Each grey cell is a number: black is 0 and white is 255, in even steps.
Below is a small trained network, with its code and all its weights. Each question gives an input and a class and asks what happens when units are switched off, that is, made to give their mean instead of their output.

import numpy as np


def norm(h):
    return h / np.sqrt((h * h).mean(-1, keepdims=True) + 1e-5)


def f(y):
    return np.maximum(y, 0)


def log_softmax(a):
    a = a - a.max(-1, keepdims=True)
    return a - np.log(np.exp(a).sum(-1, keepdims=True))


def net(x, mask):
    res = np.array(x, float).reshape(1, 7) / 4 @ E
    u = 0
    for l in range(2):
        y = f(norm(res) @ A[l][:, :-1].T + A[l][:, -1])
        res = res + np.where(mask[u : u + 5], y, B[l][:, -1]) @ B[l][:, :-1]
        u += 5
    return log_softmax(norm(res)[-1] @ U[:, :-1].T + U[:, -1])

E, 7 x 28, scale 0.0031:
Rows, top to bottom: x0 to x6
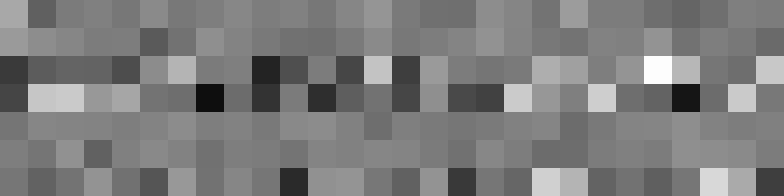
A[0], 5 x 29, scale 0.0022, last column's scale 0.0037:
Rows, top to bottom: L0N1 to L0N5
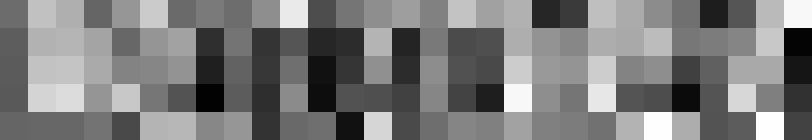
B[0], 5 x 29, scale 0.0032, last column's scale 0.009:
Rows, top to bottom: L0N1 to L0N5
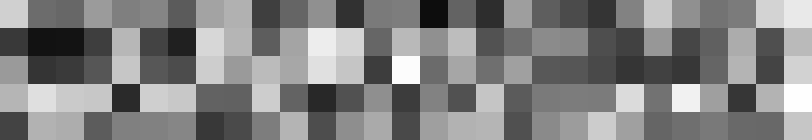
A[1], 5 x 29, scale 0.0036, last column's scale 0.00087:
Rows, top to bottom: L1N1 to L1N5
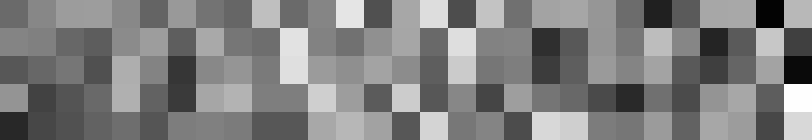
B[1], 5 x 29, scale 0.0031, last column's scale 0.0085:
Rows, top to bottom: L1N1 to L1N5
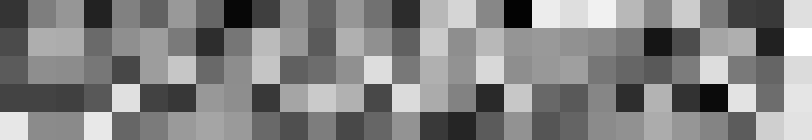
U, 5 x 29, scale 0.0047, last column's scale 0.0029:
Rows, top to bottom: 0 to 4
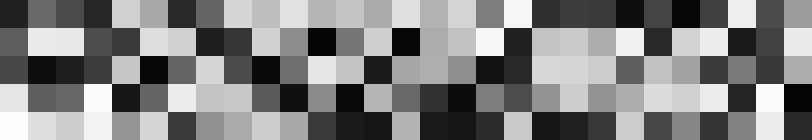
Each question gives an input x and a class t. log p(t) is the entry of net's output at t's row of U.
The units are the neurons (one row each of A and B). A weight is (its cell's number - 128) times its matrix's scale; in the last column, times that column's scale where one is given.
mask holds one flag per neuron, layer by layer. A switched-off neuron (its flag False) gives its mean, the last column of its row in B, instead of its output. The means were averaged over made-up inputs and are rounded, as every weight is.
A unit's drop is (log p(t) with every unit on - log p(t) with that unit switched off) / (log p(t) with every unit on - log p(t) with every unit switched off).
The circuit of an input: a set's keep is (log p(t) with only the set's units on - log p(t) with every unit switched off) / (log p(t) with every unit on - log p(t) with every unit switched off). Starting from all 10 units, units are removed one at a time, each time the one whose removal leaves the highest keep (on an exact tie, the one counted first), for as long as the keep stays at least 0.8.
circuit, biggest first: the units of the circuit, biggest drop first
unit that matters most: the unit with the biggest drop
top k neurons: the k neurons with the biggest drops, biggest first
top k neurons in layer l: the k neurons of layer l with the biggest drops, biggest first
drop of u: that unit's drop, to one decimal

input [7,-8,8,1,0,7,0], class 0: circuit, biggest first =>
[L0N4, L1N1]
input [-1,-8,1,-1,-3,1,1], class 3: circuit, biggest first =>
[L0N3, L0N1, L0N4, L1N5]
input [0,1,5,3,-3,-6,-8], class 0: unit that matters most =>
L0N2
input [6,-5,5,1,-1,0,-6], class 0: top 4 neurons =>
[L0N4, L0N2, L0N1, L1N1]
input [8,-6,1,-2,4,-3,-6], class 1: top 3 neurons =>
[L0N3, L0N2, L0N5]
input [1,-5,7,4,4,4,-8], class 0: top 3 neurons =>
[L0N2, L0N3, L0N1]
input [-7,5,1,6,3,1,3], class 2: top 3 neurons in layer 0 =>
[L0N3, L0N2, L0N5]
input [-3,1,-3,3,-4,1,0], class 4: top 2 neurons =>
[L0N4, L1N1]
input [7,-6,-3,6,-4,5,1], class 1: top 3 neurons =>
[L0N4, L0N1, L1N4]
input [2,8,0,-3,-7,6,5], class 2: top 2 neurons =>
[L0N4, L0N5]
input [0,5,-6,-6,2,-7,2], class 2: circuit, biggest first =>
[L0N4, L0N1, L1N1]
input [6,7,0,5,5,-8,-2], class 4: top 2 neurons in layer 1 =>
[L1N3, L1N1]
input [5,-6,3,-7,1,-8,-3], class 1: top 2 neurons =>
[L0N3, L1N4]
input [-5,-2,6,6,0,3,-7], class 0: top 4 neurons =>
[L0N3, L0N2, L0N1, L1N1]
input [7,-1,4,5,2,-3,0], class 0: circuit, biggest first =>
[L0N3]
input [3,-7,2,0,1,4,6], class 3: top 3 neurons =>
[L0N3, L1N5, L0N2]
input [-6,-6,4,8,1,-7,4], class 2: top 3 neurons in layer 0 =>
[L0N2, L0N3, L0N1]
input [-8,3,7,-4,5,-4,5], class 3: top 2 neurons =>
[L1N5, L0N4]
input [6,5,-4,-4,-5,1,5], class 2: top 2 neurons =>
[L0N4, L0N1]
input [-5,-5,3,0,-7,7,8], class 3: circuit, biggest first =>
[L1N5]
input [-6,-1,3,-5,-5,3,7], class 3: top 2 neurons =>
[L0N3, L1N5]
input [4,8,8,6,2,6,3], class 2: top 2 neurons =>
[L0N3, L0N2]
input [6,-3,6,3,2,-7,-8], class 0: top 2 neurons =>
[L0N2, L0N3]
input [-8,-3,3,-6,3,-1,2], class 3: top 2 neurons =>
[L0N3, L0N4]
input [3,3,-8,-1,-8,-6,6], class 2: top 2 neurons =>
[L0N4, L1N1]
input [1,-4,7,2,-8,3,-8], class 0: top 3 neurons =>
[L0N4, L0N2, L0N1]
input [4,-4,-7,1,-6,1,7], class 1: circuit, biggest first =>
[L0N3]
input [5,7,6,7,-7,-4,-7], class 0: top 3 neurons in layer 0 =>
[L0N3, L0N2, L0N1]
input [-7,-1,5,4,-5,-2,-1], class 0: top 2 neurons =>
[L0N3, L0N2]
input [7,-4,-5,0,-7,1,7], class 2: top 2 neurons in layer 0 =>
[L0N4, L0N5]
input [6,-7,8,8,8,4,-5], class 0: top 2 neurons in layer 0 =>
[L0N3, L0N2]
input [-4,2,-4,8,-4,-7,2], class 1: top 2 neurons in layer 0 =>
[L0N4, L0N1]
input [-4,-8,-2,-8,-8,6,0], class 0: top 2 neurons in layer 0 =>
[L0N4, L0N5]
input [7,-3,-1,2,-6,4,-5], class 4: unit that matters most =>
L0N1
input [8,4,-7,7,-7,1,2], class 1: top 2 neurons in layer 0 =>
[L0N4, L0N1]
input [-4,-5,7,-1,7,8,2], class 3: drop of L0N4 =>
0.2
